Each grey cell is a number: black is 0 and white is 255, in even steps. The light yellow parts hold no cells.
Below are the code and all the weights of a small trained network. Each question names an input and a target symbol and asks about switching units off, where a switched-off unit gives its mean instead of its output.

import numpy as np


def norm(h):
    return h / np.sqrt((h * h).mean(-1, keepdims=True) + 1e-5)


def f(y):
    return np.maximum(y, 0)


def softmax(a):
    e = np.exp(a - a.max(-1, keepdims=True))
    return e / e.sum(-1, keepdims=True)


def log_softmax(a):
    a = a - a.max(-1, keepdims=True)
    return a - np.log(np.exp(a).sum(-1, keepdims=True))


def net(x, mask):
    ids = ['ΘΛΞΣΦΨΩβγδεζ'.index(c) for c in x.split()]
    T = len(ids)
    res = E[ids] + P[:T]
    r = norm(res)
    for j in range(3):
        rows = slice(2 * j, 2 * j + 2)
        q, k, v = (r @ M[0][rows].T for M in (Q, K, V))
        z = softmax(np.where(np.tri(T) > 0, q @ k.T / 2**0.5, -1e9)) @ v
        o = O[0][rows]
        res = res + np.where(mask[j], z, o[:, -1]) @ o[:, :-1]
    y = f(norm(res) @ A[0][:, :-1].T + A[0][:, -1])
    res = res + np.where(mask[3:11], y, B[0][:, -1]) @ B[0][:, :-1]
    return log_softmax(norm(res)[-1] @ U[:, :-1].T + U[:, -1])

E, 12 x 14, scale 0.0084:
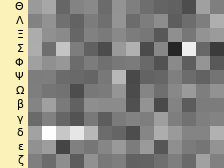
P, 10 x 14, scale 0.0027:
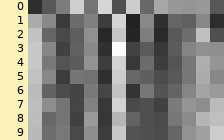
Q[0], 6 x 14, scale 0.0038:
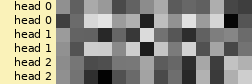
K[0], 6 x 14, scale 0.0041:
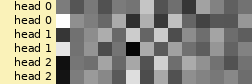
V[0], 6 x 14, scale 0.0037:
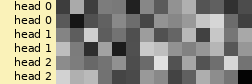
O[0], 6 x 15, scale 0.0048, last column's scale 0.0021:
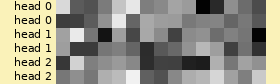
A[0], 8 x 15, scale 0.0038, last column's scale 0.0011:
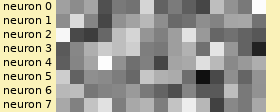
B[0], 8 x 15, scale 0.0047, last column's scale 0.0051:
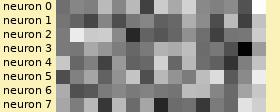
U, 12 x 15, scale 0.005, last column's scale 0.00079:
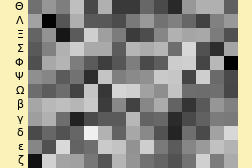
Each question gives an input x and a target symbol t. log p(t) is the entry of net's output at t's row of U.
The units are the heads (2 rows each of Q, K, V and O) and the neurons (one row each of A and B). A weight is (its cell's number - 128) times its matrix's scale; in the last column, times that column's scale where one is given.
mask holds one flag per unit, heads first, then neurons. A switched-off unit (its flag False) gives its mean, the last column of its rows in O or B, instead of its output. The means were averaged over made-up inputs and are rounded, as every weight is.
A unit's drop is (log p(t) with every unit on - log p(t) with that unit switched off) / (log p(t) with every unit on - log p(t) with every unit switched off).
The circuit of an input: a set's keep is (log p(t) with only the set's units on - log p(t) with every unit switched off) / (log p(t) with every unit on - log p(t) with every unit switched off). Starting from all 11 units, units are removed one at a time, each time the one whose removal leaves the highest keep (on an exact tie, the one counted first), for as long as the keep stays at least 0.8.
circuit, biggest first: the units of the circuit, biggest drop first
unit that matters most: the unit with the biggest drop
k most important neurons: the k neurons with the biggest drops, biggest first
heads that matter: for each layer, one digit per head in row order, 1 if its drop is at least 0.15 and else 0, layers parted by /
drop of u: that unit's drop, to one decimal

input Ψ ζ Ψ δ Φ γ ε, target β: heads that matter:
001
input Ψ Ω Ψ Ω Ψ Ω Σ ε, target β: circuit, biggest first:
[neuron 2; head 2; head 0]
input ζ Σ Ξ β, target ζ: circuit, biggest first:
[head 1; head 0]
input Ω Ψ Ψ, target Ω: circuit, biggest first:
[head 2; head 0]
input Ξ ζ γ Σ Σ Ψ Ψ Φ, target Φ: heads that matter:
100
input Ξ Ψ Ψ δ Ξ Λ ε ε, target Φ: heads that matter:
100
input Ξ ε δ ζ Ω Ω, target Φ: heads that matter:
100
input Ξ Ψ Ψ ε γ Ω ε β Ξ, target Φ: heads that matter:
100
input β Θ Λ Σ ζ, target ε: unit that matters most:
head 1
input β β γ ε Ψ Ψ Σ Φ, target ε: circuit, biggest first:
[head 1; head 2; neuron 7]
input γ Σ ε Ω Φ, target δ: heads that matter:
101
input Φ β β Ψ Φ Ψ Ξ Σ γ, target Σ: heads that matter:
011
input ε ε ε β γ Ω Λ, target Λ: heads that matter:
010
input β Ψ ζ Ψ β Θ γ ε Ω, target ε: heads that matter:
011
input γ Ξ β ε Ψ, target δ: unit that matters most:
head 0
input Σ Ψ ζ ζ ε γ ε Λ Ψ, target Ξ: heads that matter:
011
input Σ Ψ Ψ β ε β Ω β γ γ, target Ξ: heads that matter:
011
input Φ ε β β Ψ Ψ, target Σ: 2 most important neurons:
[neuron 3; neuron 4]
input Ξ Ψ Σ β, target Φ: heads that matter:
100
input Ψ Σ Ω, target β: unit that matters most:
neuron 2
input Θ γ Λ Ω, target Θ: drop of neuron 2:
0.0
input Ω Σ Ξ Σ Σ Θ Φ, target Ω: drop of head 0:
0.3
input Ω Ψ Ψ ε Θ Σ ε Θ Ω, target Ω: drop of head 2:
0.3
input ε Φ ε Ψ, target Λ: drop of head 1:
0.9
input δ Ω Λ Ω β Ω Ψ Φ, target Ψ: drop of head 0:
0.1
